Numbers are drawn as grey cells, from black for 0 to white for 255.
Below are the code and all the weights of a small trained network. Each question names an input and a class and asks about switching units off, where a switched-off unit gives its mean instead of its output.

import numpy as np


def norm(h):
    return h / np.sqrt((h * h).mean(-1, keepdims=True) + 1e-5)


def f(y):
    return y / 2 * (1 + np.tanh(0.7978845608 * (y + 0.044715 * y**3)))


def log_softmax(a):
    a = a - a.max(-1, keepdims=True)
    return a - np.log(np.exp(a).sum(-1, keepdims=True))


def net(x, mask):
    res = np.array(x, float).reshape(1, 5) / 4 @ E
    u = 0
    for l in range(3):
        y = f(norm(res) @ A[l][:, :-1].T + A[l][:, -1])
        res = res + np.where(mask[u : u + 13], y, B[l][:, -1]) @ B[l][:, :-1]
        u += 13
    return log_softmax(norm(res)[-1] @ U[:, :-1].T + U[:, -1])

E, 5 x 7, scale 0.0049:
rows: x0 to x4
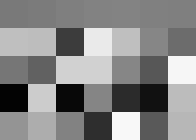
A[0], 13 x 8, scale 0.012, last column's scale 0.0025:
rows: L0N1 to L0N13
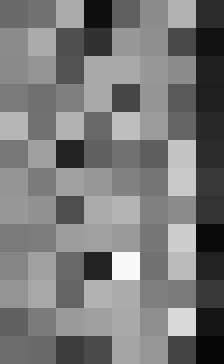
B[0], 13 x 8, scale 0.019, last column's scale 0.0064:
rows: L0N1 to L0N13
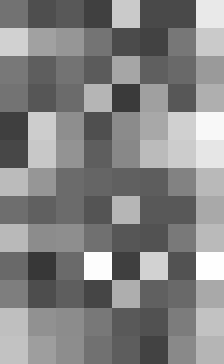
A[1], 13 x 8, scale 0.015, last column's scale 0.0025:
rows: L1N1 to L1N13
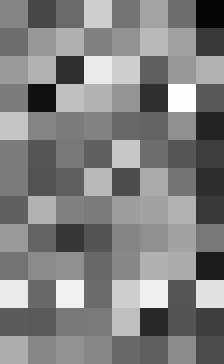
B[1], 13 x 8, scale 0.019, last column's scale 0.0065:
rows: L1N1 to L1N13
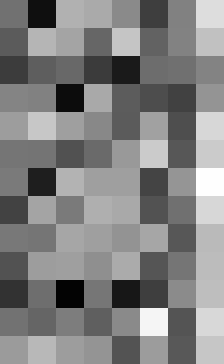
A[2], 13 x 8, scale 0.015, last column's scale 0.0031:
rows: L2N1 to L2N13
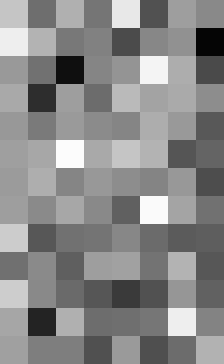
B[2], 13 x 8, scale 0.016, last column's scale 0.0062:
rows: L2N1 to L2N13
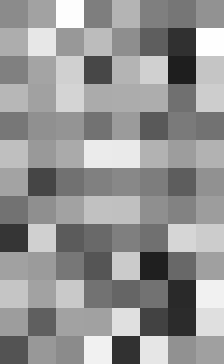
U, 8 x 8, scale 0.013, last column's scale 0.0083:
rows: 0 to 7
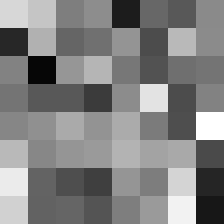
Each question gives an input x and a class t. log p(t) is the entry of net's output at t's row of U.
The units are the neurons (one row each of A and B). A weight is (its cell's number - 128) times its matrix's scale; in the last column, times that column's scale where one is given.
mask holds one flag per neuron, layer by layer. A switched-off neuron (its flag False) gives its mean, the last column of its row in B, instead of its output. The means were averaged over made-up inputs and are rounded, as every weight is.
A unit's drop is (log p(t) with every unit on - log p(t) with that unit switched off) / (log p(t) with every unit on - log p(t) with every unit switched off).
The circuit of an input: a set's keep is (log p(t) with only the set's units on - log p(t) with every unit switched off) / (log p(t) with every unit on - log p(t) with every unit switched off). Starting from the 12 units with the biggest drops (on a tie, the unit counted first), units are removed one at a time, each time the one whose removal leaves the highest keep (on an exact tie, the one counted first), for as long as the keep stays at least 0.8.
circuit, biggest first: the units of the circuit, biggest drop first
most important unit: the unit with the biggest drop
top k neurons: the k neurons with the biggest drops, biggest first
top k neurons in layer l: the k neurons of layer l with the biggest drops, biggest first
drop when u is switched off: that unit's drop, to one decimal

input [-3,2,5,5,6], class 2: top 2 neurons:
(L0N10 L0N5)
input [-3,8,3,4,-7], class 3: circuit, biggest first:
(L0N11 L0N8 L1N12 L1N3)
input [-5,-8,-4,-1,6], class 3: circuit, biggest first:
(L0N1 L1N12)
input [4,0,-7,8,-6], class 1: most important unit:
L0N6
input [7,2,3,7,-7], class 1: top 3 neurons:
(L0N6 L0N10 L1N8)
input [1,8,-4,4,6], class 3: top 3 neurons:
(L0N8 L0N11 L0N3)
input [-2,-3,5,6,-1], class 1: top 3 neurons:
(L0N6 L0N2 L0N13)
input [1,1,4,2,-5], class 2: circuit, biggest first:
(L0N4 L1N7)
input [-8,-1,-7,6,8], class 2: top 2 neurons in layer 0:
(L0N10 L0N5)
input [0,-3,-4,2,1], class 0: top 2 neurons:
(L0N2 L0N13)
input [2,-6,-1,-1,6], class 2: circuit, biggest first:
(L0N10 L1N1)
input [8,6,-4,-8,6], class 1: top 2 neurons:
(L0N5 L1N11)
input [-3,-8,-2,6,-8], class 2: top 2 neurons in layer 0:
(L0N4 L0N5)
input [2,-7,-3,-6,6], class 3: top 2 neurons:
(L0N1 L0N6)
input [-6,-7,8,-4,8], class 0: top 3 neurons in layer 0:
(L0N12 L0N9 L0N7)
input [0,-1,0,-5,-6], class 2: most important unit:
L0N4
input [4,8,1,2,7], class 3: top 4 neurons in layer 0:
(L0N8 L0N11 L0N3 L0N4)
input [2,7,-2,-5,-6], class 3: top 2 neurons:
(L0N10 L0N11)
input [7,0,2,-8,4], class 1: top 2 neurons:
(L0N5 L1N11)
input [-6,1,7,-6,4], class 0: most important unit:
L0N12
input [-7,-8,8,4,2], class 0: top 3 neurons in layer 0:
(L0N12 L0N9 L0N7)
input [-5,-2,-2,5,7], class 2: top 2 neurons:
(L0N10 L0N5)
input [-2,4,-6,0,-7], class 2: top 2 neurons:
(L0N4 L1N7)
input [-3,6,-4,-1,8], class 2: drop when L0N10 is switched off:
1.3
